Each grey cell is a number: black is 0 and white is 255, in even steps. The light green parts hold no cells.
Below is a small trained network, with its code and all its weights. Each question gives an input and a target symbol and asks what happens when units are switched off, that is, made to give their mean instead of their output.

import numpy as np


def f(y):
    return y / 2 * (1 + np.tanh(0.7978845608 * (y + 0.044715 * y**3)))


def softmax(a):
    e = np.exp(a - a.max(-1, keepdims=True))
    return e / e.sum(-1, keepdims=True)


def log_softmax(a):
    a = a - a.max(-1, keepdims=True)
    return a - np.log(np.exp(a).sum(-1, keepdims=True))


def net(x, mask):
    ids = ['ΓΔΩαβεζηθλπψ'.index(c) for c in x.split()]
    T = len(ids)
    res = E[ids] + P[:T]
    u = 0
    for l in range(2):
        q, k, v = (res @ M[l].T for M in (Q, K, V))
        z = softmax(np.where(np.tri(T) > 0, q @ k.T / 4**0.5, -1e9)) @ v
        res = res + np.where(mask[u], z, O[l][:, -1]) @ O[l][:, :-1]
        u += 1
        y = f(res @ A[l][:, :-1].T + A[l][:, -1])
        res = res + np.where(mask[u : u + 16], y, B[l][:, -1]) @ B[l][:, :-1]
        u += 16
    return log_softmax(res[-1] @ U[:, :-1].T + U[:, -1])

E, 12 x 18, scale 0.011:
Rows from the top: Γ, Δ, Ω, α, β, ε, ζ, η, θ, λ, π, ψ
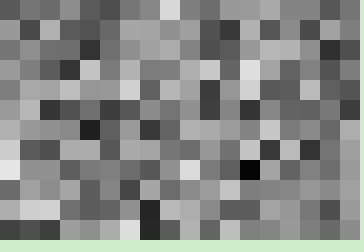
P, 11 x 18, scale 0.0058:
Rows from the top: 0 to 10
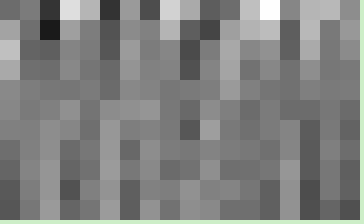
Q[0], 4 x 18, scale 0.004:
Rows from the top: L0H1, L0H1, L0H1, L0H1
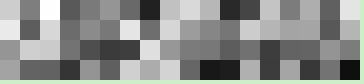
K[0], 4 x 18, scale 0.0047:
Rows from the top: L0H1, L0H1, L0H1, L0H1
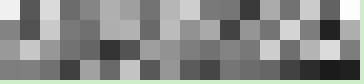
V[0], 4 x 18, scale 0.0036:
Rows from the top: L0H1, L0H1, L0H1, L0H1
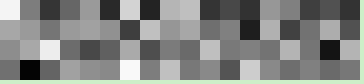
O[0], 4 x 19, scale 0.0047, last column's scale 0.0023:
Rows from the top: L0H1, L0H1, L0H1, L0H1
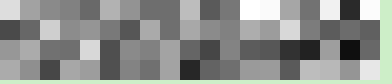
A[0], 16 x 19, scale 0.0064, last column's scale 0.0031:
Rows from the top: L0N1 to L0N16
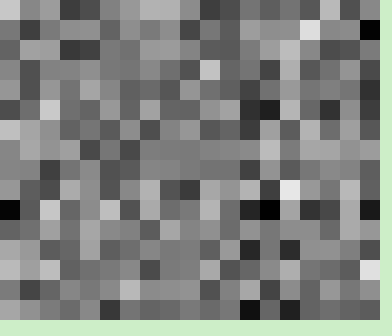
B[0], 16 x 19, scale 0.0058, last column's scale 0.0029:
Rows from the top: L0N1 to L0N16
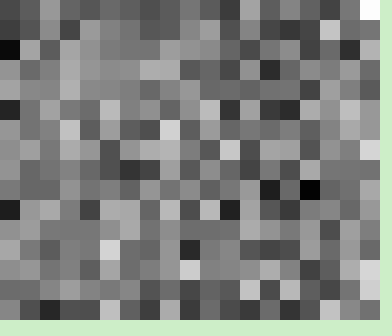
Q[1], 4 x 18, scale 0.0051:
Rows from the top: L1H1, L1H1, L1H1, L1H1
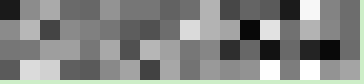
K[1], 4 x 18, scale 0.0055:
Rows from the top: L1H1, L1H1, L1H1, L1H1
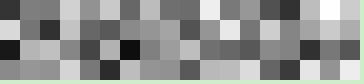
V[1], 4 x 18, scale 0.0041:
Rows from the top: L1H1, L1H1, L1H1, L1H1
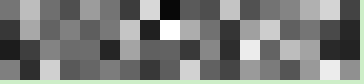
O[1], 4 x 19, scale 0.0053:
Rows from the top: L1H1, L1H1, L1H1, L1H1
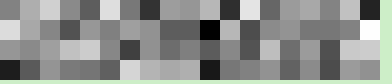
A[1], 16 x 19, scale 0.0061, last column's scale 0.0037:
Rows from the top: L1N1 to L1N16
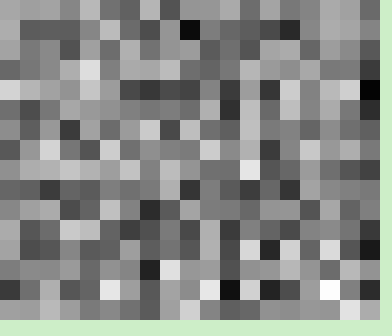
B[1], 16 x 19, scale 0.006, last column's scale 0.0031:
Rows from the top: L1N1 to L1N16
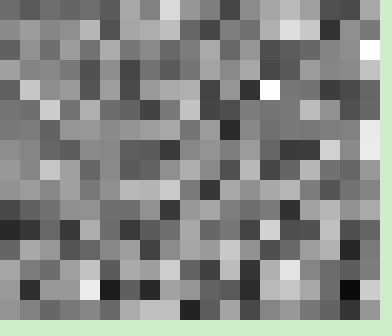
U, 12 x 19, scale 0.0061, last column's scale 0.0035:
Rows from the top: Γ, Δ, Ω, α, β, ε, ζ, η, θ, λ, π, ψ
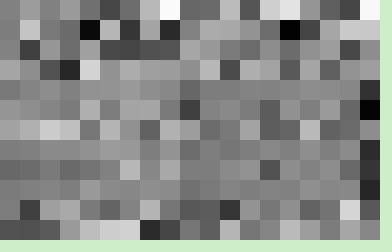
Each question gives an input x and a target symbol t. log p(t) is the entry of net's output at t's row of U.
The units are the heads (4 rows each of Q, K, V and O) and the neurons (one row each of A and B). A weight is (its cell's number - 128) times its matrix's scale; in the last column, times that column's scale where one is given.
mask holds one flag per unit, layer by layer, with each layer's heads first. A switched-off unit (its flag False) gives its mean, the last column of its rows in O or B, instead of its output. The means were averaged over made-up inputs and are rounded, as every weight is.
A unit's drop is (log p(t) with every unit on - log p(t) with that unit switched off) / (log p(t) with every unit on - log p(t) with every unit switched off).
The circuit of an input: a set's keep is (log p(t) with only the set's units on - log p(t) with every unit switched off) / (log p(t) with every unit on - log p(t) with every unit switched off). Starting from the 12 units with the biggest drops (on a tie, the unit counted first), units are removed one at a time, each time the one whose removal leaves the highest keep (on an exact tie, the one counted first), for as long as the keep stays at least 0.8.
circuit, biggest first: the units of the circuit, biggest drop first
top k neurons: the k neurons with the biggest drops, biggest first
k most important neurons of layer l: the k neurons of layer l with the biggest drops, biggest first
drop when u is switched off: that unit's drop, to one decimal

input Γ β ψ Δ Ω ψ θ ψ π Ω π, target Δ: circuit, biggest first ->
(L1N11; L0N14; L1N15)
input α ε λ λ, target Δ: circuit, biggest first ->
(L0H1; L1H1; L1N8; L0N6)
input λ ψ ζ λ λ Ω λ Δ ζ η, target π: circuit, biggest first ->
(L0N1; L1H1; L0N10; L0N4)
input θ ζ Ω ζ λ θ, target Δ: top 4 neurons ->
(L0N14; L1N11; L1N3; L1N15)
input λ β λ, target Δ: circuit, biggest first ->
(L0H1; L1H1; L0N6; L1N15)
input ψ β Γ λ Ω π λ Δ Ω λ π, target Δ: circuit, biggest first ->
(L0N14; L1N11; L1N15)
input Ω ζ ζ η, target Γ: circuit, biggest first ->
(L1H1; L1N5; L0N3)
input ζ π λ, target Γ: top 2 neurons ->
(L1N1; L1N8)
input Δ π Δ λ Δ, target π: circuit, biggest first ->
(L1H1; L0N1; L0N15)
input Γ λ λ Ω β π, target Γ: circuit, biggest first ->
(L1N14; L0N7)
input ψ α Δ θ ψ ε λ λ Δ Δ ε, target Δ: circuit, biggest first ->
(L1N15; L0N16)
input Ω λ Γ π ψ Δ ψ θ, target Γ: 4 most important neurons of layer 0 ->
(L0N7; L0N16; L0N13; L0N9)
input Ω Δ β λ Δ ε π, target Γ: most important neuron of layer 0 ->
(L0N10)
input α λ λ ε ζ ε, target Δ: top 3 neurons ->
(L1N11; L1N15; L1N1)
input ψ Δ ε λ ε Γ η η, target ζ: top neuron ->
(L1N13)
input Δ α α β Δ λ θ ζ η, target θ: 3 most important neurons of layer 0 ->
(L0N10; L0N14; L0N16)
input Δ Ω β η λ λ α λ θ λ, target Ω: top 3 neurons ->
(L1N15; L1N8; L0N6)
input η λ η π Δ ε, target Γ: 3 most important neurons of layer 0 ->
(L0N16; L0N13; L0N9)
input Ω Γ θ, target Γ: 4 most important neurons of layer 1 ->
(L1N16; L1N2; L1N14; L1N8)
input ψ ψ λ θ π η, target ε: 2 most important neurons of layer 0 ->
(L0N14; L0N7)
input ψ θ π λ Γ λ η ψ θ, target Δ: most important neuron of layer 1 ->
(L1N11)
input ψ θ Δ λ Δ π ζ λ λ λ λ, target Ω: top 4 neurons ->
(L1N15; L1N8; L0N6; L0N1)
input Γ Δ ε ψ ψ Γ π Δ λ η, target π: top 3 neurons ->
(L0N1; L0N15; L0N10)
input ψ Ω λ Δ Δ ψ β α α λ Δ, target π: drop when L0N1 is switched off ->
0.4
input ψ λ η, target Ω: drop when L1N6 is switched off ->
0.1
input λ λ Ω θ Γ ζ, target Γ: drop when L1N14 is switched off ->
0.3
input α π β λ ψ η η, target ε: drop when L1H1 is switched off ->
1.1
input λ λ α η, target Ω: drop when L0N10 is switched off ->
0.3
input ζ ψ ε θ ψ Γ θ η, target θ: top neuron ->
(L1N13)
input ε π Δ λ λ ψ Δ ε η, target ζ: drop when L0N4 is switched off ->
0.2
